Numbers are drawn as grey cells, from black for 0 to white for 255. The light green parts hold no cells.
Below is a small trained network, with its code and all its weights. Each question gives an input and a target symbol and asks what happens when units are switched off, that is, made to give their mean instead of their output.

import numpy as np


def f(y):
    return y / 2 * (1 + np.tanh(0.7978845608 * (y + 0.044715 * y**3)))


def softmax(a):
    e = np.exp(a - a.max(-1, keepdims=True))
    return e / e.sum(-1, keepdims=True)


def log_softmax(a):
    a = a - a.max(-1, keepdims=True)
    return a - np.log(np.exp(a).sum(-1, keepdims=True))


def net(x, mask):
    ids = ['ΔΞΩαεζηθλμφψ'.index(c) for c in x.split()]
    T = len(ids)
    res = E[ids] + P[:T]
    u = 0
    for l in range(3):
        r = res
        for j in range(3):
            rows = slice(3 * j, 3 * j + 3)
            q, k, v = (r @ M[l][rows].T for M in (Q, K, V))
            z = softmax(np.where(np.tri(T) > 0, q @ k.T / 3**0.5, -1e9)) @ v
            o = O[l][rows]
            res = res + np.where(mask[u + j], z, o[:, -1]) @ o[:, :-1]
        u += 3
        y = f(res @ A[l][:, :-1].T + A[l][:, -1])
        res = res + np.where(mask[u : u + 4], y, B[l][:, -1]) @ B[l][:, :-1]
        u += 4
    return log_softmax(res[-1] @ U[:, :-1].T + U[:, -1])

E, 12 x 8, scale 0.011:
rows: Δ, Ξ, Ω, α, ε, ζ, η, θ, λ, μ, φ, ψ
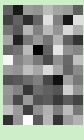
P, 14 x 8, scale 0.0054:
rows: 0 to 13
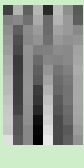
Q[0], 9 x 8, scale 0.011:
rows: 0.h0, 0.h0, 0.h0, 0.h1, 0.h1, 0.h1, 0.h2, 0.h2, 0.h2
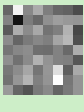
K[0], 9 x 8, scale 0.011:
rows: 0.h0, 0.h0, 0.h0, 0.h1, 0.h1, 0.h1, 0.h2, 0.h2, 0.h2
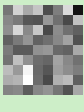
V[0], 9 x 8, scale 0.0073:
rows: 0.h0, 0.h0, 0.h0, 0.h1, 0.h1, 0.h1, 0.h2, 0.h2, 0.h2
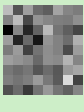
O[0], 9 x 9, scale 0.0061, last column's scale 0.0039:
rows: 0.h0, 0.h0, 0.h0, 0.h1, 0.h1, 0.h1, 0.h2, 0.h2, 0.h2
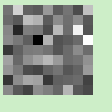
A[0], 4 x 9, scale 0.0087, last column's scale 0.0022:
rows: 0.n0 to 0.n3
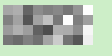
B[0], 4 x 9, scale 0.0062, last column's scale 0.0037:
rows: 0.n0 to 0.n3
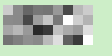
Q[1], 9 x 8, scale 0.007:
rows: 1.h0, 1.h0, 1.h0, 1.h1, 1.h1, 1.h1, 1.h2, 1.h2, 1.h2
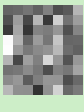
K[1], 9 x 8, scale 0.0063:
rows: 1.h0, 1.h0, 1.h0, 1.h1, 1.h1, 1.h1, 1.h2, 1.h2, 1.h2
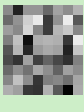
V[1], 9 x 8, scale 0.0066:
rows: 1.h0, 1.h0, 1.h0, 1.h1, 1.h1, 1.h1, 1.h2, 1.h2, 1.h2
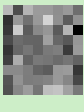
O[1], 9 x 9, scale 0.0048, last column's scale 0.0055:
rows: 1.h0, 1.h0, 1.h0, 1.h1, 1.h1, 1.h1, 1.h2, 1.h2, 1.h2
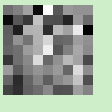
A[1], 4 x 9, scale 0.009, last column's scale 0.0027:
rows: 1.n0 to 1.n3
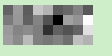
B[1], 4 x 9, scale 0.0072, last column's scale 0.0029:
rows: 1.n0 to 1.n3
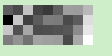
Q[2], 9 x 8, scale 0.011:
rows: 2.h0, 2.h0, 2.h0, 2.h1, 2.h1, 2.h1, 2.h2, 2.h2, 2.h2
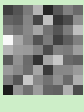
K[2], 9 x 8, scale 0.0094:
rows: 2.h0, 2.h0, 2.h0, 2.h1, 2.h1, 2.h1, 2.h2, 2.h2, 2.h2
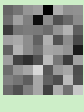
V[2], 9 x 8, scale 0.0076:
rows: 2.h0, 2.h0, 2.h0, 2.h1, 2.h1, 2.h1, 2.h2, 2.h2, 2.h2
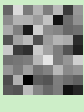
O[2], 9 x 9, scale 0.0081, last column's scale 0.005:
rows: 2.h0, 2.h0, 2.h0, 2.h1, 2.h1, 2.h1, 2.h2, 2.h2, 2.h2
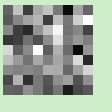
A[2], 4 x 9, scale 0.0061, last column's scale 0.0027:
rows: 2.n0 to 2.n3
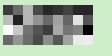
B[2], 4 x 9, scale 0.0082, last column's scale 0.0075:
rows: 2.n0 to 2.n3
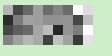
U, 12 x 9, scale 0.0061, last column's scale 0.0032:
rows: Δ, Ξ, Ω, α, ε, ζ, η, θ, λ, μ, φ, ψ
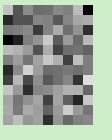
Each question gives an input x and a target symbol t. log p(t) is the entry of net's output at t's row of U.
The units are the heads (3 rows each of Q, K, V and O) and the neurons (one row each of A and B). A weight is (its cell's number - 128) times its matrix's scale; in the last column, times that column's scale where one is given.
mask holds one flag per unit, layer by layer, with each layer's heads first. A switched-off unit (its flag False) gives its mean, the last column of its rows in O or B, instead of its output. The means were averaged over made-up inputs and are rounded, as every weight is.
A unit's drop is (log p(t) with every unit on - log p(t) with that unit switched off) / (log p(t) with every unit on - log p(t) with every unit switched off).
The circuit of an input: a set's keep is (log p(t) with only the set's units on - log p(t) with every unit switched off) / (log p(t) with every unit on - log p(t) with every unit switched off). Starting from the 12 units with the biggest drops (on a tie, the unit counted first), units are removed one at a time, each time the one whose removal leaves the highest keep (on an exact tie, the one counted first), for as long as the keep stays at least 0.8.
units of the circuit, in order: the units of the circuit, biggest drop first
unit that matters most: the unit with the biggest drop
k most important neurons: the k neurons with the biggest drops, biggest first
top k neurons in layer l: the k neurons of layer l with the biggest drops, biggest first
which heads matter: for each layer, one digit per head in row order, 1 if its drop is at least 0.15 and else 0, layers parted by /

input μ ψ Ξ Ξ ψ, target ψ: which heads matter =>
100 / 000 / 110
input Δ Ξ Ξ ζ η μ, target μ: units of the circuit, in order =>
(2.h1 0.h2)
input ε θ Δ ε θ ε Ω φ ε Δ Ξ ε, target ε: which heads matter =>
111 / 111 / 110
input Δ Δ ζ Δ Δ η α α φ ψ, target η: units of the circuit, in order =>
(2.h0)
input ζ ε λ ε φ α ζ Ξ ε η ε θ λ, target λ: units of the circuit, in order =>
(0.h2 0.n1)
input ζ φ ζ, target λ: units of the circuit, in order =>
(2.h2 0.n1 2.h0)
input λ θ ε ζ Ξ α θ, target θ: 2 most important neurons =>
(1.n1 2.n0)
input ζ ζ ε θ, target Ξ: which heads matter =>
101 / 010 / 010
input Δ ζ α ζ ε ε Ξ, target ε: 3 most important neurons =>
(0.n2 0.n0 2.n0)
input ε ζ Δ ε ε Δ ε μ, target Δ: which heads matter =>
000 / 000 / 100
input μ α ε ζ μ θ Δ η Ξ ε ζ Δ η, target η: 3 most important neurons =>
(1.n0 2.n1 1.n1)
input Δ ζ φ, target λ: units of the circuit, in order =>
(0.n1 2.h0)
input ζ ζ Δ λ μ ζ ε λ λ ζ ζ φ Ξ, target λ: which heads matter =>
100 / 000 / 011
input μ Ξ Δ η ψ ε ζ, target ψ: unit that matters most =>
2.n3
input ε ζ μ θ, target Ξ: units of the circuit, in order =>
(2.n0 1.n1 0.h2 0.n3)
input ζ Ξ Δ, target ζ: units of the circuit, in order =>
(2.h1 2.h0)
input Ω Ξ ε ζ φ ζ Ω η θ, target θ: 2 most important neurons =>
(1.n1 1.n2)
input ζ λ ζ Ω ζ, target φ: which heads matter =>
100 / 100 / 011
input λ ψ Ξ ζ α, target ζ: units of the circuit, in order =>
(1.h1 2.h0 2.h1)
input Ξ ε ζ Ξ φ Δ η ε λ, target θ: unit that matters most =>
1.h0
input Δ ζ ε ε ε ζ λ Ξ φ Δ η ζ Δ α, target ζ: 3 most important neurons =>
(0.n3 1.n2 2.n3)
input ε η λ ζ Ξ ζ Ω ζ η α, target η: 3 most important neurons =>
(1.n0 2.n1 0.n2)
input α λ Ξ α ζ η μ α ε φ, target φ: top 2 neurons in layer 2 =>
(2.n3 2.n2)
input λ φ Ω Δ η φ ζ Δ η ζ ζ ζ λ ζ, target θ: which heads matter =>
100 / 010 / 001
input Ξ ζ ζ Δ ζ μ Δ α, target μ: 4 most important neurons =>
(1.n1 2.n2 0.n1 2.n0)
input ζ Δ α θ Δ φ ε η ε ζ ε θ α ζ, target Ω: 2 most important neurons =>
(0.n0 0.n3)
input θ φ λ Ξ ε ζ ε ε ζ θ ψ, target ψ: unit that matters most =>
2.h0
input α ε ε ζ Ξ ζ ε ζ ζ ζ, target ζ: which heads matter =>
100 / 010 / 100
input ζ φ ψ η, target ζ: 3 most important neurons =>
(1.n0 1.n2 0.n3)
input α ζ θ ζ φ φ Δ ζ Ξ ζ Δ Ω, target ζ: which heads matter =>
111 / 110 / 110
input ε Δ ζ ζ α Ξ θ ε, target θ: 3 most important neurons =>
(1.n1 0.n3 2.n0)
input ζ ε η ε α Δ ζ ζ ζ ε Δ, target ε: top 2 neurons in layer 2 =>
(2.n2 2.n1)
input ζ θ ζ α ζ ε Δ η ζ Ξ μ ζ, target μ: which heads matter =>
101 / 100 / 111
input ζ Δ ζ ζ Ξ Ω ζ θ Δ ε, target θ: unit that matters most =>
2.h2
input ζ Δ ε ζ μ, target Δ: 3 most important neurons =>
(2.n0 1.n2 0.n1)
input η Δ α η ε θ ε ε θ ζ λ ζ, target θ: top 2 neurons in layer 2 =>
(2.n2 2.n0)
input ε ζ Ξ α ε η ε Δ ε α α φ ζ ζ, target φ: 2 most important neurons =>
(1.n0 0.n1)
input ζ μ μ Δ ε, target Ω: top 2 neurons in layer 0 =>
(0.n3 0.n2)
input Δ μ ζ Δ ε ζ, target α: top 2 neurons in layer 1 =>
(1.n1 1.n2)
